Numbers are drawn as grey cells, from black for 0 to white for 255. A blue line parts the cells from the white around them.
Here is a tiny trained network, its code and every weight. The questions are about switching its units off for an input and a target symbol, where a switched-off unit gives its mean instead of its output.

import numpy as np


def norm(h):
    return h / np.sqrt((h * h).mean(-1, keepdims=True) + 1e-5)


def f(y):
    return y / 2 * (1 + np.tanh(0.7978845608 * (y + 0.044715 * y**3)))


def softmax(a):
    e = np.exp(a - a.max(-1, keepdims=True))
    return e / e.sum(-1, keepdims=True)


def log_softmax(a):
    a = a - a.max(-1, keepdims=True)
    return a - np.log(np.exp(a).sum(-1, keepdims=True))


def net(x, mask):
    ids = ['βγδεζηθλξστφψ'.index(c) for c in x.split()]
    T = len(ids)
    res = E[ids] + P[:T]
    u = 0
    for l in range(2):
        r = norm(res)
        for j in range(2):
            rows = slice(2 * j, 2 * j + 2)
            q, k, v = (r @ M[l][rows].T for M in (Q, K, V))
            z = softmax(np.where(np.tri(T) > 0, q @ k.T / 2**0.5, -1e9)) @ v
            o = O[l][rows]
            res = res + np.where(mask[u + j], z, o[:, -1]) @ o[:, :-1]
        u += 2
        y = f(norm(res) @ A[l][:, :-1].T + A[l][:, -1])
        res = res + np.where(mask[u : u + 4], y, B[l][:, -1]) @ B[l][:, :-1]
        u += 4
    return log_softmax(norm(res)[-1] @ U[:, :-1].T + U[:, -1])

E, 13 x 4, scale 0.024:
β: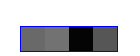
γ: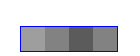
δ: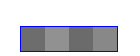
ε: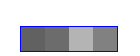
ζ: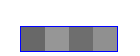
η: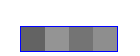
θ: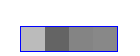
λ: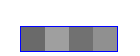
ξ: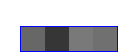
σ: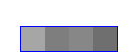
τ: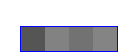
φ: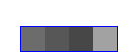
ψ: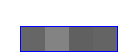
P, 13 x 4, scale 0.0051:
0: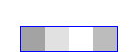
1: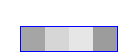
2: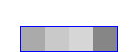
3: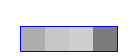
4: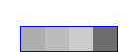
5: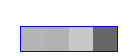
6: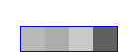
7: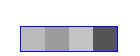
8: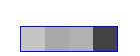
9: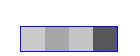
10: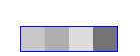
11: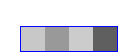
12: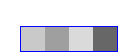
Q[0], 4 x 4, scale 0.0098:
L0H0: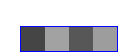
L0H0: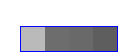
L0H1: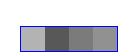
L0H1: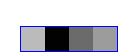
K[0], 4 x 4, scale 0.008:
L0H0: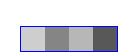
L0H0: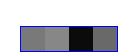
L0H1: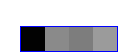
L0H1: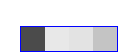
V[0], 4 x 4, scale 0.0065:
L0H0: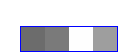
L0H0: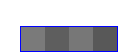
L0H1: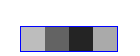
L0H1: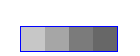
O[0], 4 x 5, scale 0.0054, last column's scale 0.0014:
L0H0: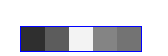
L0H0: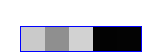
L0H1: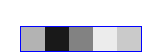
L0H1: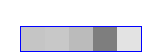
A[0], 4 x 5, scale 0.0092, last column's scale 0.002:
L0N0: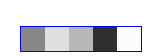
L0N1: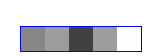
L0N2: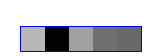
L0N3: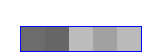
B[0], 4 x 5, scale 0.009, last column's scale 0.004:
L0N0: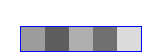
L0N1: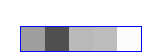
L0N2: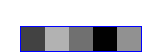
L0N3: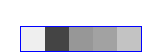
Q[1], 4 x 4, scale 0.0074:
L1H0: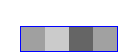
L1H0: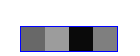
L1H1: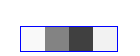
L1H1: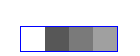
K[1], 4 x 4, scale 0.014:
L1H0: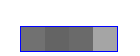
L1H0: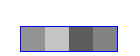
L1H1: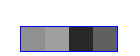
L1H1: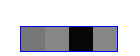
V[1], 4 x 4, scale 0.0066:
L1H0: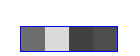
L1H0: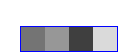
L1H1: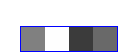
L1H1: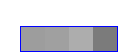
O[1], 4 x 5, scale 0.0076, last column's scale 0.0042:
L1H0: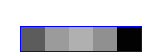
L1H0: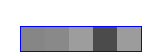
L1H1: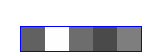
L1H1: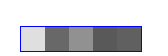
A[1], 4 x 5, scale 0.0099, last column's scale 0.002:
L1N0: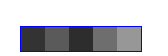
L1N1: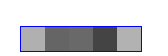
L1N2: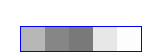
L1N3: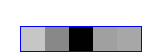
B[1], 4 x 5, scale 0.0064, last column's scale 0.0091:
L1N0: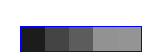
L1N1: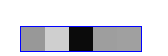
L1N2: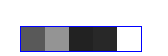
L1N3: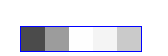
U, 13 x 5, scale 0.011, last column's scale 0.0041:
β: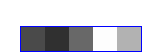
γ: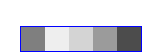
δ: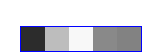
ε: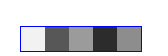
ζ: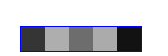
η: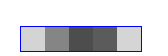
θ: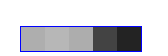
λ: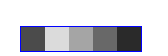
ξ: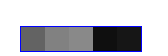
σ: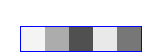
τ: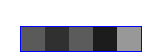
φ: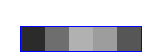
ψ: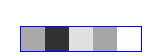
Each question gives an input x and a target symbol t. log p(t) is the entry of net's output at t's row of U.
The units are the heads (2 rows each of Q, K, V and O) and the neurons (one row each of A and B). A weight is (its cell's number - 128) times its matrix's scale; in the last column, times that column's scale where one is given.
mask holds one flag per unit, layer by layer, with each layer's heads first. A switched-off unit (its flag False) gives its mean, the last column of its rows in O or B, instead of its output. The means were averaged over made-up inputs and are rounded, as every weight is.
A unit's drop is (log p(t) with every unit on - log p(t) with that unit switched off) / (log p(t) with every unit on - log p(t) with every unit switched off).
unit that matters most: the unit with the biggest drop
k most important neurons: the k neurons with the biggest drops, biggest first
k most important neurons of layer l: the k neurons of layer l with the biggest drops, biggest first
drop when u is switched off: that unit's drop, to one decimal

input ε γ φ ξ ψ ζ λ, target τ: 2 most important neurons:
L1N3; L1N2
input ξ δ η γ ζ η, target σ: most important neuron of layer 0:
L0N3
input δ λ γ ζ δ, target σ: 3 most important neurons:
L0N1; L1N2; L1N0
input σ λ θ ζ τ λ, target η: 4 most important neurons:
L1N3; L1N2; L0N1; L0N2
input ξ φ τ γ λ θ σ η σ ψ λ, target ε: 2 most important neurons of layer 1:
L1N3; L1N1
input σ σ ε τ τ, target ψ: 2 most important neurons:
L0N0; L1N2
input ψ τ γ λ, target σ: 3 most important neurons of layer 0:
L0N0; L0N1; L0N2
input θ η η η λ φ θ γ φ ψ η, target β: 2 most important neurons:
L0N0; L1N1
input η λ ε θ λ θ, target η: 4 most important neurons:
L1N1; L0N2; L1N3; L0N1
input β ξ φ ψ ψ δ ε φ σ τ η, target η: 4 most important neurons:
L1N3; L1N2; L0N3; L1N0
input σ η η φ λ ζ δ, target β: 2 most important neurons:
L0N0; L1N2
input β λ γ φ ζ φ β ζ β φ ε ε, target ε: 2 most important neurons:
L1N3; L0N3
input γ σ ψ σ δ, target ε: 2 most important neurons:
L0N0; L1N3
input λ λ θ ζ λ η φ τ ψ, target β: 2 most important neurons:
L0N2; L1N2
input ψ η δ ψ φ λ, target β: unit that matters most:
L0N0
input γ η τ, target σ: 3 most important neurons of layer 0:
L0N3; L0N2; L0N0
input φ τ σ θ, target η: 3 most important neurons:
L1N1; L0N2; L1N3
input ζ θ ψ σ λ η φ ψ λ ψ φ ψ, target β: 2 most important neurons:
L0N2; L0N3
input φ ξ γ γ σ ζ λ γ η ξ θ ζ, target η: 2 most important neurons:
L1N2; L1N3
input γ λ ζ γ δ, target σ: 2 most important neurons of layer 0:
L0N1; L0N2
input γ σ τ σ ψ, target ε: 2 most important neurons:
L0N0; L1N3
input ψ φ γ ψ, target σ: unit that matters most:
L0H0
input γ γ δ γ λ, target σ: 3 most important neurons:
L0N1; L0N2; L1N2
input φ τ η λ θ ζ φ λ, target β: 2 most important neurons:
L1N1; L0N0
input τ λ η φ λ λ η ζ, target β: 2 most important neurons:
L0N0; L1N2
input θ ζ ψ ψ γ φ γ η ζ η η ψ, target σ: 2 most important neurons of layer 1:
L1N1; L1N0
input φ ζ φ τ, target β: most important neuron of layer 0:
L0N0
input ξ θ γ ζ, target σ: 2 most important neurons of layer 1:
L1N0; L1N2
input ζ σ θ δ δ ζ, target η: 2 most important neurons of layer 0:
L0N1; L0N2
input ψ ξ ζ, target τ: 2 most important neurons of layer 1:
L1N3; L1N1
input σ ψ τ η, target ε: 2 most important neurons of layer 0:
L0N0; L0N1
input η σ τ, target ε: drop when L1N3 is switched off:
0.3
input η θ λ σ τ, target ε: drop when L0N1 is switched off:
0.1
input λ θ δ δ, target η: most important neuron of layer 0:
L0N1
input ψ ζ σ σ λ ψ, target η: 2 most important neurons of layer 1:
L1N3; L1N1
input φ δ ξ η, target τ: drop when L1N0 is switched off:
0.0
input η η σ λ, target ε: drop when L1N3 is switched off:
0.4
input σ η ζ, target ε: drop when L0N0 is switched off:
0.3
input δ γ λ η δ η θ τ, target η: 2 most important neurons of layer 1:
L1N2; L1N3
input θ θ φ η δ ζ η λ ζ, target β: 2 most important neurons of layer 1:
L1N2; L1N1
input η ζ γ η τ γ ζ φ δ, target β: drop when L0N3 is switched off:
0.2
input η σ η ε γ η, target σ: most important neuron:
L0N3
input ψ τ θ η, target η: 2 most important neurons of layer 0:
L0N0; L0N1
